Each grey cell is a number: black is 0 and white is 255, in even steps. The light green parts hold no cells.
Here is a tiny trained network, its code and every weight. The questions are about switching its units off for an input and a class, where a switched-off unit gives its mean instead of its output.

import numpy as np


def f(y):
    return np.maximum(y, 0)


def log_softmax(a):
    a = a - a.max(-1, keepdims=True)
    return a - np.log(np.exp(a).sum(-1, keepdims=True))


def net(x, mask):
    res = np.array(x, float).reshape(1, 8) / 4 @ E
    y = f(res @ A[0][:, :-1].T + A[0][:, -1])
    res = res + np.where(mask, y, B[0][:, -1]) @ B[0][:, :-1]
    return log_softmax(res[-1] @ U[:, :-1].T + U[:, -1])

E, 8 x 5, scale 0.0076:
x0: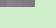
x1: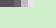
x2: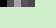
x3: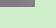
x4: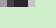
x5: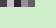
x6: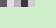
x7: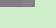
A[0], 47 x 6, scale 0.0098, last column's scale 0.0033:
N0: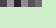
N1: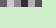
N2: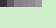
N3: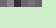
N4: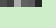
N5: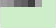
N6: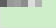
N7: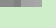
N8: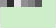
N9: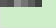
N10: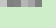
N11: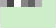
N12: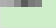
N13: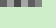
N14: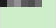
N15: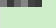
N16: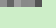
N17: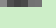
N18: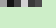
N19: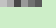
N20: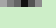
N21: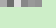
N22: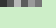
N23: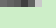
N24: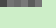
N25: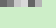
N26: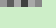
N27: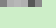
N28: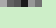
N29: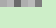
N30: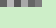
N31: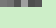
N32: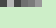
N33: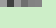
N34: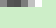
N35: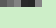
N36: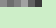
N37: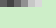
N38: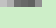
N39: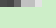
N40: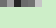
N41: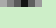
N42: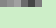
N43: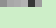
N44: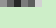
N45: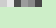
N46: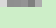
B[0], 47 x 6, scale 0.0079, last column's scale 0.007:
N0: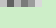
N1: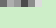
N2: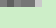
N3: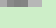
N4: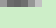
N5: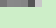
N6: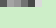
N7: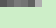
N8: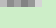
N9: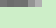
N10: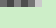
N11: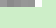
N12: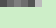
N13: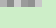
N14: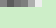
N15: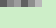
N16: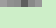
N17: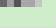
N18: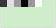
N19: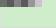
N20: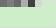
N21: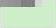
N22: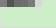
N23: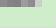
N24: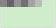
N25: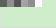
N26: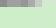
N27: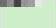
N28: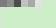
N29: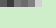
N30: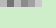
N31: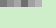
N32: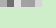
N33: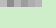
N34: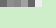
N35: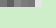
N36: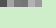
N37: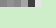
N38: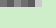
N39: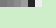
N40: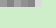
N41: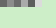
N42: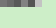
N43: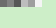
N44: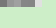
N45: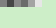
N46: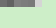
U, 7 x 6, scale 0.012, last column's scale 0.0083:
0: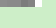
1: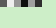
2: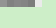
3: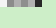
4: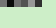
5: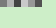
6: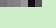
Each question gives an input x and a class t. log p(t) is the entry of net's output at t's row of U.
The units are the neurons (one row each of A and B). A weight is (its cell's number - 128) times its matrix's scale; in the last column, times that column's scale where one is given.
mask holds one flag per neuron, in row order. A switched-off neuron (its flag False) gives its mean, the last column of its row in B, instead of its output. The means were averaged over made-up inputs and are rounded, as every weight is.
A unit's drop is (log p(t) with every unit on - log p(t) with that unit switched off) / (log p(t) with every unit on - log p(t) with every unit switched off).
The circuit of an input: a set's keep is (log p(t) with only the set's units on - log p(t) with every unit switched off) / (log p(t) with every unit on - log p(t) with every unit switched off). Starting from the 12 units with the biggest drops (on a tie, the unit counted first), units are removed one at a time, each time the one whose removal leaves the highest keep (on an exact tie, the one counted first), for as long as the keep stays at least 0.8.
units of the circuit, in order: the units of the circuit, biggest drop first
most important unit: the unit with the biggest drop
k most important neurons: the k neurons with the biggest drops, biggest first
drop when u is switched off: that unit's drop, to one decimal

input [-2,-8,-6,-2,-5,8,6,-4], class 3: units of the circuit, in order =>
[N30]
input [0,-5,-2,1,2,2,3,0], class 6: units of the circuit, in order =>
[N18 N20 N41 N12]
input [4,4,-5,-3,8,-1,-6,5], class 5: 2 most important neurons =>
[N28 N17]
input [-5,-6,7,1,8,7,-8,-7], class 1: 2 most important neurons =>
[N18 N15]
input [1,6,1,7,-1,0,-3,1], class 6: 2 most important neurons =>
[N39 N37]
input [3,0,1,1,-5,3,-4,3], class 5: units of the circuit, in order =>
[N43 N25]
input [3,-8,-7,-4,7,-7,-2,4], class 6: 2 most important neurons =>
[N20 N41]
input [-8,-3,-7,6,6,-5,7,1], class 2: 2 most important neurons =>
[N18 N28]
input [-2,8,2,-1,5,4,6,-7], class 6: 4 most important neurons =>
[N39 N37 N18 N6]
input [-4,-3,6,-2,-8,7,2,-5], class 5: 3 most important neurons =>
[N43 N27 N25]
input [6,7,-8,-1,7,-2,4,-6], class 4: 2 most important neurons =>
[N29 N10]
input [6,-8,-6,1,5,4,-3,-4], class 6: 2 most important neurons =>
[N20 N41]
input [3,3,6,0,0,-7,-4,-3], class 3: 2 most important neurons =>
[N8 N33]
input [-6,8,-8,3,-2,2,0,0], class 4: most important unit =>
N29
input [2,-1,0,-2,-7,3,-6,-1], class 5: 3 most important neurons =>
[N43 N25 N27]
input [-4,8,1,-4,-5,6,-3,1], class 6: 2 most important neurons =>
[N39 N37]
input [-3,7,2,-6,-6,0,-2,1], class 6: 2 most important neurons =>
[N39 N28]
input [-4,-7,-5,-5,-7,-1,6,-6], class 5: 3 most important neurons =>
[N43 N27 N18]
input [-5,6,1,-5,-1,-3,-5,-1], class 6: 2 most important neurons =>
[N39 N37]
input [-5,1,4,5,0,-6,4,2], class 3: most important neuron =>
[N18]
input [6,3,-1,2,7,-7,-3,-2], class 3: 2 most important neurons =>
[N33 N8]
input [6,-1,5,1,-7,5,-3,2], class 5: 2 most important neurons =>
[N43 N25]
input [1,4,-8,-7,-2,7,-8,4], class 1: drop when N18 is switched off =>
1.0
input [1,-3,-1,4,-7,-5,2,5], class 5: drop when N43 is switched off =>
0.2
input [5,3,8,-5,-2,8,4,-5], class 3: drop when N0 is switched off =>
0.1
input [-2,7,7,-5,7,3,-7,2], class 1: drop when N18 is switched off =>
1.0
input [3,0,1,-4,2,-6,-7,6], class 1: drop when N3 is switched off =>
0.0
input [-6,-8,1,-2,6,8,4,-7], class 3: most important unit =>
N32
